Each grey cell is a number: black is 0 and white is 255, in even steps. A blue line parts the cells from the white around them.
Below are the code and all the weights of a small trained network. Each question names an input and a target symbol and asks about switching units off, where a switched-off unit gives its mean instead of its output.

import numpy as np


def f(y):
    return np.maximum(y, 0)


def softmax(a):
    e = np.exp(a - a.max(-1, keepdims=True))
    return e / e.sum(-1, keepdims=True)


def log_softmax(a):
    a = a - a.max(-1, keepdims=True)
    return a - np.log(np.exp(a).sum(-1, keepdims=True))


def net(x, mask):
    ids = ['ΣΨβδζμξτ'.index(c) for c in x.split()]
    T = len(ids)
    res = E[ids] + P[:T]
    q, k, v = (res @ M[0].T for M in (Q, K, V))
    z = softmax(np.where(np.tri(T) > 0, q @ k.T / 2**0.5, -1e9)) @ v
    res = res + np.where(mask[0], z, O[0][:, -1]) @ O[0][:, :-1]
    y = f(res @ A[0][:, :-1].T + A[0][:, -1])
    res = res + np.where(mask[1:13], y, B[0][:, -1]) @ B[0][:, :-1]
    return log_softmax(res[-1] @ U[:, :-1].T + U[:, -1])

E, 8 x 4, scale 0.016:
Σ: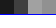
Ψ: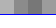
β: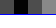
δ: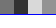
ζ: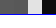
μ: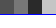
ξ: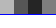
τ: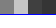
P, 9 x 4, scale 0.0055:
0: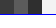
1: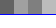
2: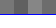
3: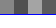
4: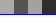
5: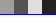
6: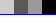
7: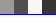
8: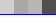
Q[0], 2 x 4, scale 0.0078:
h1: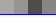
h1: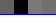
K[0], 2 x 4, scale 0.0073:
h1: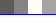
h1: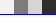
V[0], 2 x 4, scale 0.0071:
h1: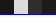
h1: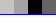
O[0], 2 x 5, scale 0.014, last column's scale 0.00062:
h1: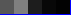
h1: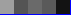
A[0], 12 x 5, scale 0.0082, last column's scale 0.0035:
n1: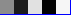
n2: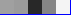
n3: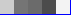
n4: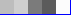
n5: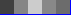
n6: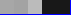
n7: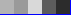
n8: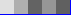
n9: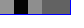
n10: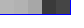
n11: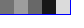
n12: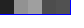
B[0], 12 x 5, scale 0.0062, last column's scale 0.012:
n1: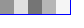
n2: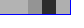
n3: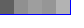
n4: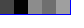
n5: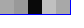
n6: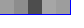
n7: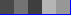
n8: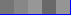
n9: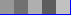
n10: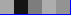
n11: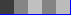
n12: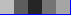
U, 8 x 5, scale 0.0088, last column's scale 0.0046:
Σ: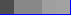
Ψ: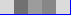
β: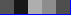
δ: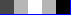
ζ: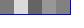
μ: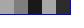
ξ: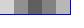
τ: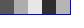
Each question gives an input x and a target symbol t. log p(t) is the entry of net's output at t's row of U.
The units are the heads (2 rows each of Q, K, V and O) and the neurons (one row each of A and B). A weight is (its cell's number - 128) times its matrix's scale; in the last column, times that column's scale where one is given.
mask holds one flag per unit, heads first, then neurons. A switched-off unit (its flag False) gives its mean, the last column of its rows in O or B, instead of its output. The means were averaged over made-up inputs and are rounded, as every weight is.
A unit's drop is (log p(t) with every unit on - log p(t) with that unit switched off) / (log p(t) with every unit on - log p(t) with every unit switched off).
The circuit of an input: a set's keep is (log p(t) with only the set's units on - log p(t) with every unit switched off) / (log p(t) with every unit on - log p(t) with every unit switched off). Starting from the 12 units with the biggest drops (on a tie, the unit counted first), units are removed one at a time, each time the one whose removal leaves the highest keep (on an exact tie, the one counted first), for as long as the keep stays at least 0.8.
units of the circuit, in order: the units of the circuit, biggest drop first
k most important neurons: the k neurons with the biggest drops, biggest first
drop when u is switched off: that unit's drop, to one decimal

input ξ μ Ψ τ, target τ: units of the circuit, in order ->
(n11, n5, h1)
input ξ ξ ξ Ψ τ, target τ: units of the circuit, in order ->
(n11, n5)
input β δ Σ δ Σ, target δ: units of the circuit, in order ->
(h1)
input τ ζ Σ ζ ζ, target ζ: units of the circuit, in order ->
(n1, n6)
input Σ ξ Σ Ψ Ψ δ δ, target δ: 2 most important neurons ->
(n12, n1)
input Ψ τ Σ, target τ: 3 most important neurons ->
(n11, n5, n9)
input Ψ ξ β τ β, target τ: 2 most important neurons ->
(n11, n9)
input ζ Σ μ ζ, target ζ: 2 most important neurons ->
(n1, n5)
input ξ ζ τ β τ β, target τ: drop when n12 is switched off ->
-0.1
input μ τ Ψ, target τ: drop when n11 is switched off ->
0.1
